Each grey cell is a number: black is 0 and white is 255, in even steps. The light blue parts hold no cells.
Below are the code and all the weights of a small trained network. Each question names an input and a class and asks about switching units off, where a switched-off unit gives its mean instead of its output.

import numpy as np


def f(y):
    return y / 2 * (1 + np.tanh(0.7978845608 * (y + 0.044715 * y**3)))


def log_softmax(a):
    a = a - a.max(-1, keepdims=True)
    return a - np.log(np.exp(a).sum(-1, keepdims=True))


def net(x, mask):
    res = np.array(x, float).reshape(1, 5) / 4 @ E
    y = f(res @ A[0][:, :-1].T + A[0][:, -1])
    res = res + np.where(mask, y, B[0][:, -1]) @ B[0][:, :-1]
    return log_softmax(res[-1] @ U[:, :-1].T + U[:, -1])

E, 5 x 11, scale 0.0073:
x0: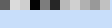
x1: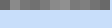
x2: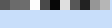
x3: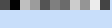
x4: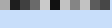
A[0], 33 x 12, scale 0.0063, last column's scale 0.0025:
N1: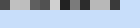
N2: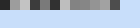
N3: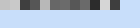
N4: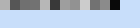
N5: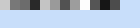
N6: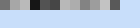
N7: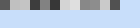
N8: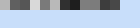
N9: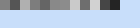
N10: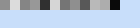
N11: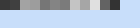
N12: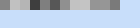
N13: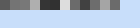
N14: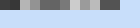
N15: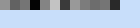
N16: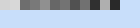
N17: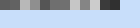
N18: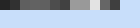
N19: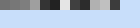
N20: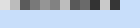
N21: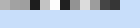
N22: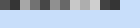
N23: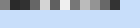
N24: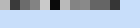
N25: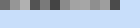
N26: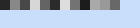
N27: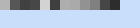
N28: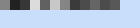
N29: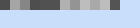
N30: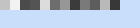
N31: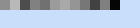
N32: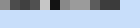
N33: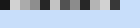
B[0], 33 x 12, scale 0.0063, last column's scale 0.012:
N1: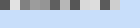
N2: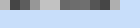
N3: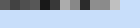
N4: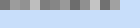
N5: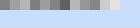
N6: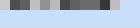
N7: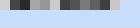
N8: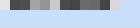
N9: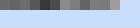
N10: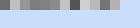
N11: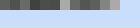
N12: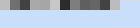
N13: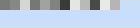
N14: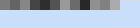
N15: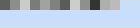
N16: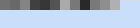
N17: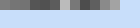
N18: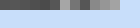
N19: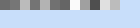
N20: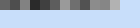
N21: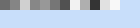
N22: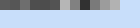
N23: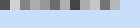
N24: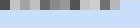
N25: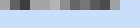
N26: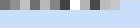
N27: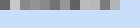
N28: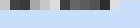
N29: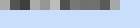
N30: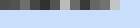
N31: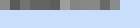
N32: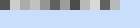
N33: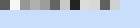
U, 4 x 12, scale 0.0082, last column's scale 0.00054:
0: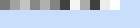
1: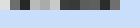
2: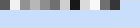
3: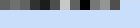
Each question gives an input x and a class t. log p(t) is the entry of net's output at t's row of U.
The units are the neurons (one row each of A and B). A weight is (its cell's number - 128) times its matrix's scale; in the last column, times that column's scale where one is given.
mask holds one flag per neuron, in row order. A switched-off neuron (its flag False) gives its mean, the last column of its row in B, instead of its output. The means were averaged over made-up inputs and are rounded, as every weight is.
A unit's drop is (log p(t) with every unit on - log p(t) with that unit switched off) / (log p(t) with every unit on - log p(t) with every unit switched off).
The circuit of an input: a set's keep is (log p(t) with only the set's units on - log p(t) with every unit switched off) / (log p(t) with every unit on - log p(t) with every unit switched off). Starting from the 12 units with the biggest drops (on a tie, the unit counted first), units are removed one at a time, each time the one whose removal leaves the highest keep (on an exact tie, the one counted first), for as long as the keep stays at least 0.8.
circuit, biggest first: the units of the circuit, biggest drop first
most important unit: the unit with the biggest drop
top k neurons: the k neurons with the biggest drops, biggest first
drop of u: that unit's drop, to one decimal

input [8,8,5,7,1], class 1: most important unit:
N7
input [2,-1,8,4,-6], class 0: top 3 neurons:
N26; N19; N13
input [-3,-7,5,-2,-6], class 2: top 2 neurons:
N33; N21
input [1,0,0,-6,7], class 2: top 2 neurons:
N32; N24
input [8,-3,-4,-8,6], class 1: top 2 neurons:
N7; N12
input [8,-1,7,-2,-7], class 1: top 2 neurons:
N7; N6
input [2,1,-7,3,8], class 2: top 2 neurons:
N32; N23
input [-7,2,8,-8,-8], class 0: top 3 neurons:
N26; N19; N13
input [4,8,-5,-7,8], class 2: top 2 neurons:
N32; N27
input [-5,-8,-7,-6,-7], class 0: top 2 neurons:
N21; N15
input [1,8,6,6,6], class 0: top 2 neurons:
N26; N13
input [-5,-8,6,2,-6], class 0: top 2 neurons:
N26; N19
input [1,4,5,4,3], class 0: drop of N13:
0.1
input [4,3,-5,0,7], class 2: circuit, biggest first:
N32
